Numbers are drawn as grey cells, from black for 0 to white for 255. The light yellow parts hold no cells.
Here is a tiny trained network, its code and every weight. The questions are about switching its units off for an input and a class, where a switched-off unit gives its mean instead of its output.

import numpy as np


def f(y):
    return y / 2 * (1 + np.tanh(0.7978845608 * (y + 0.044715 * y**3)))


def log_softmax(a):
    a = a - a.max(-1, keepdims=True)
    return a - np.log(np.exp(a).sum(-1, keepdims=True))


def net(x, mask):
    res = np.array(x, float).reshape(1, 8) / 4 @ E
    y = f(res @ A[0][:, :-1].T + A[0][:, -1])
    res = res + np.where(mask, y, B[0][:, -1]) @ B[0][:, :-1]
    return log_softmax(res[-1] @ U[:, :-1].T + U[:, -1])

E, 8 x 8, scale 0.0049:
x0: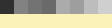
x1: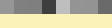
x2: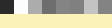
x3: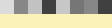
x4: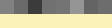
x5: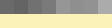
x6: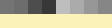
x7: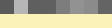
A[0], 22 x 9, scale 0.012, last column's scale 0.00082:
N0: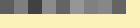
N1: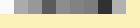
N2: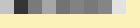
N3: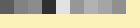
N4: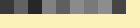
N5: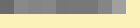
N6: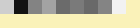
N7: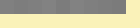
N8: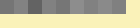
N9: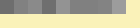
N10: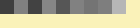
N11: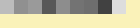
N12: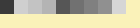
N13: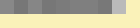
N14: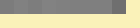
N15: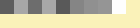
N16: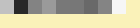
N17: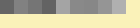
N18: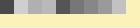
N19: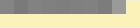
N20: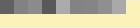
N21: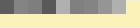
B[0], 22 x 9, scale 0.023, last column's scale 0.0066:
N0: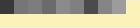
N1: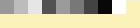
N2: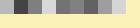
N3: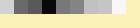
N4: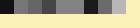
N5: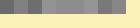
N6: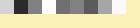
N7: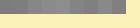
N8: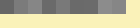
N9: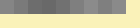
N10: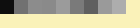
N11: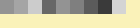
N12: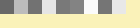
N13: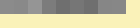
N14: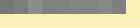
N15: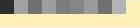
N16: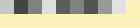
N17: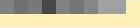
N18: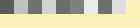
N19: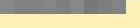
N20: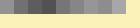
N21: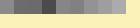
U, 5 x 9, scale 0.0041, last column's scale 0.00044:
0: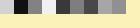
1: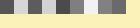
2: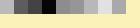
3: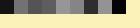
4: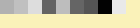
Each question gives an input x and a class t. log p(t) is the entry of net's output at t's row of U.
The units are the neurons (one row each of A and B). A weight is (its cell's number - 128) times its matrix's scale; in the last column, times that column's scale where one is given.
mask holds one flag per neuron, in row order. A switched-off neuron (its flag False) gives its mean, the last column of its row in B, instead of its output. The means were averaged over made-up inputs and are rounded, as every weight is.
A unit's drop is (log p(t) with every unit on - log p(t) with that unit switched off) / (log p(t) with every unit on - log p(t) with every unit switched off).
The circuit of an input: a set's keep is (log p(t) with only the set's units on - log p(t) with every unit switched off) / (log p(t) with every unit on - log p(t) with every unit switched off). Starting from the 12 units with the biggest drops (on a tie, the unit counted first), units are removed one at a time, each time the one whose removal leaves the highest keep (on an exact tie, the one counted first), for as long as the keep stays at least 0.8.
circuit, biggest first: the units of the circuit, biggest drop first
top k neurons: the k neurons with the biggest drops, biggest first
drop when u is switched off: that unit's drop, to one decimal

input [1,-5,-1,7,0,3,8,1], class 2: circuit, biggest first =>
N3
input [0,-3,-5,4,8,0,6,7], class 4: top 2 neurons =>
N1, N11
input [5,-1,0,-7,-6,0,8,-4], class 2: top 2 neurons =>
N3, N1
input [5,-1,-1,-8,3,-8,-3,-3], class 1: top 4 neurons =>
N18, N12, N15, N1
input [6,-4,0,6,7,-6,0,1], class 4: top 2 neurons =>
N3, N6
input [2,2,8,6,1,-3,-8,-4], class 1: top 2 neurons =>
N12, N18
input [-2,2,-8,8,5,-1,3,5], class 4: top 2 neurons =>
N1, N11
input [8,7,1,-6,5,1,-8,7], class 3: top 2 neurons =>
N4, N10
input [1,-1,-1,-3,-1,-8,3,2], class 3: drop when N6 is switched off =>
0.1
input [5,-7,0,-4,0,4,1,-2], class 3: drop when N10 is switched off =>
0.2
